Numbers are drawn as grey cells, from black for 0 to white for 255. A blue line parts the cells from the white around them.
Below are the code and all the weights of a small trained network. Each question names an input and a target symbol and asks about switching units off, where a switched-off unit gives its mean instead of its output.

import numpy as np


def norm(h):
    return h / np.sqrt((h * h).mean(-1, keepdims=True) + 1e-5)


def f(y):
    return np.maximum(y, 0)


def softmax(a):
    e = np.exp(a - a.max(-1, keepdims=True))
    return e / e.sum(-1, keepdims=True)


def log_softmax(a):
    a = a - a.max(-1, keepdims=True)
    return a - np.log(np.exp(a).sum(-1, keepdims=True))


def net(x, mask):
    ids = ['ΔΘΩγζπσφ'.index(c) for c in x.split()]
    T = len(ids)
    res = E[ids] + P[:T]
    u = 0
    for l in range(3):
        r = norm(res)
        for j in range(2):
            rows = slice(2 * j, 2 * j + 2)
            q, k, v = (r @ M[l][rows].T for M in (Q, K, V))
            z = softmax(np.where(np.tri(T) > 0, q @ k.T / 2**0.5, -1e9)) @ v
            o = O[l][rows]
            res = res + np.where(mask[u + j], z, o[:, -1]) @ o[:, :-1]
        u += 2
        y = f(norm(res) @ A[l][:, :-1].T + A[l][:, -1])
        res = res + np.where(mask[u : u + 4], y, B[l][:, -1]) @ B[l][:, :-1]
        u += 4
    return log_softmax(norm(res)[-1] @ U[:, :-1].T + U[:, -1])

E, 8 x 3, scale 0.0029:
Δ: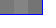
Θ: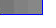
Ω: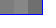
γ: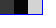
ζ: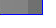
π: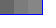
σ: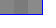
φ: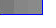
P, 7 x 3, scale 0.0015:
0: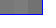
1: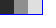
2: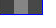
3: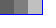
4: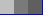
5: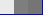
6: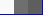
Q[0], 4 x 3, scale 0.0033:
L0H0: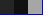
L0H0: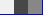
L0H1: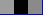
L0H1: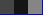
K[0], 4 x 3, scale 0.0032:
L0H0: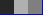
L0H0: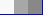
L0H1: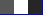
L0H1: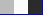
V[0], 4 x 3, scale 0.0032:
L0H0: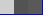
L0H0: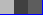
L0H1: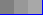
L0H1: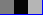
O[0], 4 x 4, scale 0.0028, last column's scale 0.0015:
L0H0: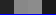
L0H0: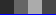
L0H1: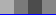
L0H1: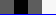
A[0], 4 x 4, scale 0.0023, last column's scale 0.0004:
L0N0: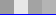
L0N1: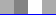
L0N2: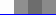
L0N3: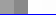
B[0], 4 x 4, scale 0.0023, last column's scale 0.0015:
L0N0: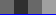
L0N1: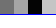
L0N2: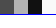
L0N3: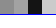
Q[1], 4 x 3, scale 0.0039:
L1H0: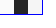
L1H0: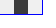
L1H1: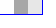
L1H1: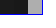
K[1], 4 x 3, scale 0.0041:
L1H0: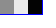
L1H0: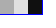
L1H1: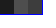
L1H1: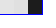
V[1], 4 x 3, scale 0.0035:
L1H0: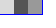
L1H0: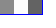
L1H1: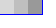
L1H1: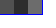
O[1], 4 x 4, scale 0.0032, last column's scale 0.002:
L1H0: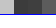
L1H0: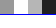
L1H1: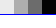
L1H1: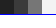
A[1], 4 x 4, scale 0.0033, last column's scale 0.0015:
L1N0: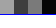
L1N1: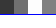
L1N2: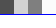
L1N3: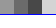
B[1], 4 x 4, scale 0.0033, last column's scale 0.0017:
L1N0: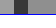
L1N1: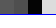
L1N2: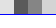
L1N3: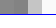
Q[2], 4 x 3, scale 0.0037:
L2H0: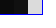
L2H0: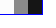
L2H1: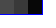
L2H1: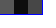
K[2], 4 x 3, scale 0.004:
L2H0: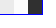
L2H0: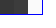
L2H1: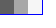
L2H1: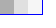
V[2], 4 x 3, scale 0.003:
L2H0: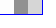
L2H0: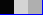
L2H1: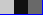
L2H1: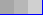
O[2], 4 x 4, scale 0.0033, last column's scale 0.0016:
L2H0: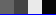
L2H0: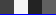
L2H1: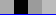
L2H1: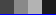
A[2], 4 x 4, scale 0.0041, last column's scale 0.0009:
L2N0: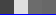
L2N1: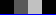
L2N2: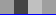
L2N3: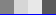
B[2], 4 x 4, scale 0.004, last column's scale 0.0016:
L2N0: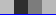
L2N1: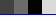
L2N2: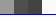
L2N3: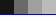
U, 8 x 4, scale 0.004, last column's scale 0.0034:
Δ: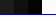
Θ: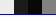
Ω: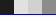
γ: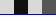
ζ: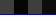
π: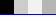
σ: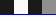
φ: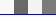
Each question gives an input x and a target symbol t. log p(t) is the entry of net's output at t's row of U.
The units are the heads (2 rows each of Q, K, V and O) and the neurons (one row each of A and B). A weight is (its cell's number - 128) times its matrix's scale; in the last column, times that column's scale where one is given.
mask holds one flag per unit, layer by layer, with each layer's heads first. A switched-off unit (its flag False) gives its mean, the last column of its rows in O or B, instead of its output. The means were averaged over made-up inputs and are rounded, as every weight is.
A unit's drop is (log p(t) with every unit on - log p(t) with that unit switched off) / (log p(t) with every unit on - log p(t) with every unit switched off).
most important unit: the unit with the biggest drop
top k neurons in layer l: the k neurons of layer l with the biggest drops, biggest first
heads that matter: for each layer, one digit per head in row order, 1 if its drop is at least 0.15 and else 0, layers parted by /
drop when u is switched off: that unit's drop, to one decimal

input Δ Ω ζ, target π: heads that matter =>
01 / 11 / 10
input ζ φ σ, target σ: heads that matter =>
11 / 10 / 01
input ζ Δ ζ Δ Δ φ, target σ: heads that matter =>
11 / 10 / 01
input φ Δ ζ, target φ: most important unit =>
L0H0
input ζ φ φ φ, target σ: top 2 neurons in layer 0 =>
L0N0, L0N1
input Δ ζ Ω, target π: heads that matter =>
01 / 11 / 10
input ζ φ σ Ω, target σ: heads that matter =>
11 / 10 / 01
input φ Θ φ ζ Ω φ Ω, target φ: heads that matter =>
11 / 11 / 10
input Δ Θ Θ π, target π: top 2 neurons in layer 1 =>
L1N2, L1N1
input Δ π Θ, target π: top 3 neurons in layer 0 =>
L0N3, L0N1, L0N2
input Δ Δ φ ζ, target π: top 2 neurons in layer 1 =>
L1N2, L1N1
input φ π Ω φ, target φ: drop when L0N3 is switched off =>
0.1
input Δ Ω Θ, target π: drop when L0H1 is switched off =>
1.1
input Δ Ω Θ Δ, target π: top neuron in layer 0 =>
L0N0
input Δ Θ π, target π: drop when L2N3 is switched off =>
0.1
